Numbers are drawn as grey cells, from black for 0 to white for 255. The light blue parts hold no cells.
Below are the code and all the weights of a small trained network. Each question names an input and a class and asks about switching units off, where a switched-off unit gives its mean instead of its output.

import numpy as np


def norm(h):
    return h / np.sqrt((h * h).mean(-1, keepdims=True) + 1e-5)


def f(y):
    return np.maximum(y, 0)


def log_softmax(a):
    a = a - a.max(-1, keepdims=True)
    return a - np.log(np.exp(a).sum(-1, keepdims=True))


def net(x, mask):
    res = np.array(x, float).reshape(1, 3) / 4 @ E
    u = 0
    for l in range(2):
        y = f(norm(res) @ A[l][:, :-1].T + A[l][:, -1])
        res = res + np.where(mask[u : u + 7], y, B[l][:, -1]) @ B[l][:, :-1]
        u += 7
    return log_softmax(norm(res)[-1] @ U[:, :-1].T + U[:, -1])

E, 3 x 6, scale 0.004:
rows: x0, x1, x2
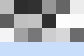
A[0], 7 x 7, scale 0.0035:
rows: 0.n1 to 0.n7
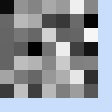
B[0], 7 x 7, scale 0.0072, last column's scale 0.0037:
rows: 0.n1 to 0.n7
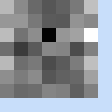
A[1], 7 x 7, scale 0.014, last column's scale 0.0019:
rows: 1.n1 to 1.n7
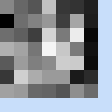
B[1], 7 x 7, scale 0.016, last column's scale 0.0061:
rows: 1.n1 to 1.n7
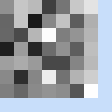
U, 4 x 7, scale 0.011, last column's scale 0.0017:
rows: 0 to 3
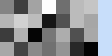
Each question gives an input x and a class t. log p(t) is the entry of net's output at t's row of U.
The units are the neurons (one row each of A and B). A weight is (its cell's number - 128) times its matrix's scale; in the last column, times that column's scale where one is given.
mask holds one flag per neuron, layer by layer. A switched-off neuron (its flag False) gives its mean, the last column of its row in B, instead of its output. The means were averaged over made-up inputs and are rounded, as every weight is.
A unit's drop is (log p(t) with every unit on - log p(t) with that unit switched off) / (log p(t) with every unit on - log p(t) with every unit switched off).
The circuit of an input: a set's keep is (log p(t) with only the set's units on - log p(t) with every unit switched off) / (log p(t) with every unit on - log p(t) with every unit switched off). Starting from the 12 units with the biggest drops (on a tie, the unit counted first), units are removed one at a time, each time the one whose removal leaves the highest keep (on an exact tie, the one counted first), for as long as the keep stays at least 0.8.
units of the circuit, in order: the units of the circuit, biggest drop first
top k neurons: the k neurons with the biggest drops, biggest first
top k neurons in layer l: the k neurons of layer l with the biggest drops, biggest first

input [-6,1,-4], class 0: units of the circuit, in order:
[1.n6]
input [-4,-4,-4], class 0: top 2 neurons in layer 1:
[1.n6, 1.n4]
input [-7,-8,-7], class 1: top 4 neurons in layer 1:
[1.n1, 1.n3, 1.n4, 1.n2]
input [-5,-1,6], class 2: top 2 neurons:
[1.n4, 1.n3]
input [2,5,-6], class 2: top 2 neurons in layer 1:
[1.n2, 1.n1]
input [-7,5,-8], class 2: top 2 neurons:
[1.n2, 1.n3]
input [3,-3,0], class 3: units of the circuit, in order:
[1.n6, 1.n7]
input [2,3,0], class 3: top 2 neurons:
[1.n1, 0.n1]
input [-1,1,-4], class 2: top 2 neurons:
[0.n3, 1.n2]
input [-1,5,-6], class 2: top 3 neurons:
[0.n3, 1.n2, 1.n1]
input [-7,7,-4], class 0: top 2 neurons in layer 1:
[1.n6, 1.n1]
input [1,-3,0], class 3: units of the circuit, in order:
[0.n3, 1.n1, 1.n6, 1.n4]
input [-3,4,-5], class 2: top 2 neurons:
[0.n3, 1.n1]
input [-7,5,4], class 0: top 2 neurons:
[1.n6, 0.n3]
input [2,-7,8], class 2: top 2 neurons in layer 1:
[1.n4, 1.n5]
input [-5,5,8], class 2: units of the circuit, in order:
[1.n4]
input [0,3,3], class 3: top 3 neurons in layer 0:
[0.n5, 0.n6, 0.n1]
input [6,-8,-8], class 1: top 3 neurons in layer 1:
[1.n1, 1.n4, 1.n6]
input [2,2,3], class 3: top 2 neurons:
[0.n6, 1.n1]
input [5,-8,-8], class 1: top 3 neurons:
[1.n1, 1.n4, 0.n3]
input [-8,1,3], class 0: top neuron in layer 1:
[1.n6]
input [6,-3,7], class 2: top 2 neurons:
[1.n4, 1.n6]
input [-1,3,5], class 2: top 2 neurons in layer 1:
[1.n4, 1.n1]
